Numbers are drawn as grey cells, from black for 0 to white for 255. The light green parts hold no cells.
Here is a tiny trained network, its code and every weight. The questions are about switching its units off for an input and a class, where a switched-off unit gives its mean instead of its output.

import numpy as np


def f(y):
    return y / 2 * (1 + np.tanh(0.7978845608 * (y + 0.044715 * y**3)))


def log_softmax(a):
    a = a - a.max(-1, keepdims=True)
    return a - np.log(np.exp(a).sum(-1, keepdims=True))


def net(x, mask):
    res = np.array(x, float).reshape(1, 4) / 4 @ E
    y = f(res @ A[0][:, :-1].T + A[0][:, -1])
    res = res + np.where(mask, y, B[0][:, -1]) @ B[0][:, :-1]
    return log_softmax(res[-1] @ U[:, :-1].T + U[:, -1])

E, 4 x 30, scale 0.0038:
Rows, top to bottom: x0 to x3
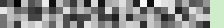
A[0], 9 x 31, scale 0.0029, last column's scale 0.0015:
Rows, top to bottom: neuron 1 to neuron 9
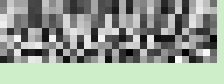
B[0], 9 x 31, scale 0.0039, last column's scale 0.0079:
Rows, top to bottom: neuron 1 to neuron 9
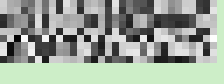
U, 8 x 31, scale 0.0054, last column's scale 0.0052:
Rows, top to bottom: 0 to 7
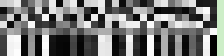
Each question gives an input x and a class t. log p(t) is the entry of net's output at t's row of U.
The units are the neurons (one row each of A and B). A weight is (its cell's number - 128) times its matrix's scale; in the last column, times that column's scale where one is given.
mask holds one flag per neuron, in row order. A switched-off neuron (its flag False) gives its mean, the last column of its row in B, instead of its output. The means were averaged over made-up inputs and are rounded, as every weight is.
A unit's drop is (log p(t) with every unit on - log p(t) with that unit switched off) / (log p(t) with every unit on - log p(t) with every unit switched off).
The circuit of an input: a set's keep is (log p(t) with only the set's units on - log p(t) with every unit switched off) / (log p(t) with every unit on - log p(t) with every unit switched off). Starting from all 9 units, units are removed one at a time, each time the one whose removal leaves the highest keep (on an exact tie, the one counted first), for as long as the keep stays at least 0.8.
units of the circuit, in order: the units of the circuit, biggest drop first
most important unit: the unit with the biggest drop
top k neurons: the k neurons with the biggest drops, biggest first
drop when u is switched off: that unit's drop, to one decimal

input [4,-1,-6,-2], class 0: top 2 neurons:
neuron 6; neuron 5
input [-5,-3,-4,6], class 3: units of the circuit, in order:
neuron 7
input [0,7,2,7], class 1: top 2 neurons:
neuron 4; neuron 3
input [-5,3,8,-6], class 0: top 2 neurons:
neuron 2; neuron 1
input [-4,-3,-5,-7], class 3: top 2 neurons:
neuron 8; neuron 2
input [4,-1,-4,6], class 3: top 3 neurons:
neuron 6; neuron 7; neuron 2
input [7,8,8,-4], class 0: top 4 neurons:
neuron 1; neuron 2; neuron 6; neuron 9
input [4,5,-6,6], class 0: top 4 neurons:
neuron 5; neuron 8; neuron 6; neuron 9
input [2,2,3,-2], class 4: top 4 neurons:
neuron 6; neuron 5; neuron 9; neuron 7
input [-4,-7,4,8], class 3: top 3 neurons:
neuron 7; neuron 4; neuron 3
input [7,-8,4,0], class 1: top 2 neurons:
neuron 9; neuron 6
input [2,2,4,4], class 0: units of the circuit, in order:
neuron 6; neuron 8
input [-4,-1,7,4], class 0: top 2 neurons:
neuron 2; neuron 1
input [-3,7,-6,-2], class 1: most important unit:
neuron 4
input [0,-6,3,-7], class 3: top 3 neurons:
neuron 8; neuron 4; neuron 3
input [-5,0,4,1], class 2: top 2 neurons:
neuron 6; neuron 5
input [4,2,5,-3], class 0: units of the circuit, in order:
neuron 6; neuron 1
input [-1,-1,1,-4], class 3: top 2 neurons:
neuron 8; neuron 6
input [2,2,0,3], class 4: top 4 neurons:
neuron 6; neuron 8; neuron 9; neuron 7
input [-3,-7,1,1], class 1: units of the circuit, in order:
neuron 9
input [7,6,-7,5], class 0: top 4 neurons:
neuron 6; neuron 5; neuron 9; neuron 8
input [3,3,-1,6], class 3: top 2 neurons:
neuron 6; neuron 7
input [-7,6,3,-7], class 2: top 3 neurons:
neuron 6; neuron 9; neuron 7
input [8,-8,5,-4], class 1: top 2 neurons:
neuron 9; neuron 6
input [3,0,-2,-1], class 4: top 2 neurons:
neuron 6; neuron 2
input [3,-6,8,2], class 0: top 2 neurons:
neuron 2; neuron 1
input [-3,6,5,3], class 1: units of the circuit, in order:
neuron 4
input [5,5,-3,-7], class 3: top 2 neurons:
neuron 6; neuron 8
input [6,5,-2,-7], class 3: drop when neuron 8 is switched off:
0.5
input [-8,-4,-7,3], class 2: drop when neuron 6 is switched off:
1.3
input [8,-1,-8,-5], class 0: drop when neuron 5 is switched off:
0.8
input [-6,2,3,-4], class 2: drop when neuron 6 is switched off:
1.1
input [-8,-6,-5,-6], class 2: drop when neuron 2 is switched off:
0.0
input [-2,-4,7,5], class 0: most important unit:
neuron 2
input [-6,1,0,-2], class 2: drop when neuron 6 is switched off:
0.7
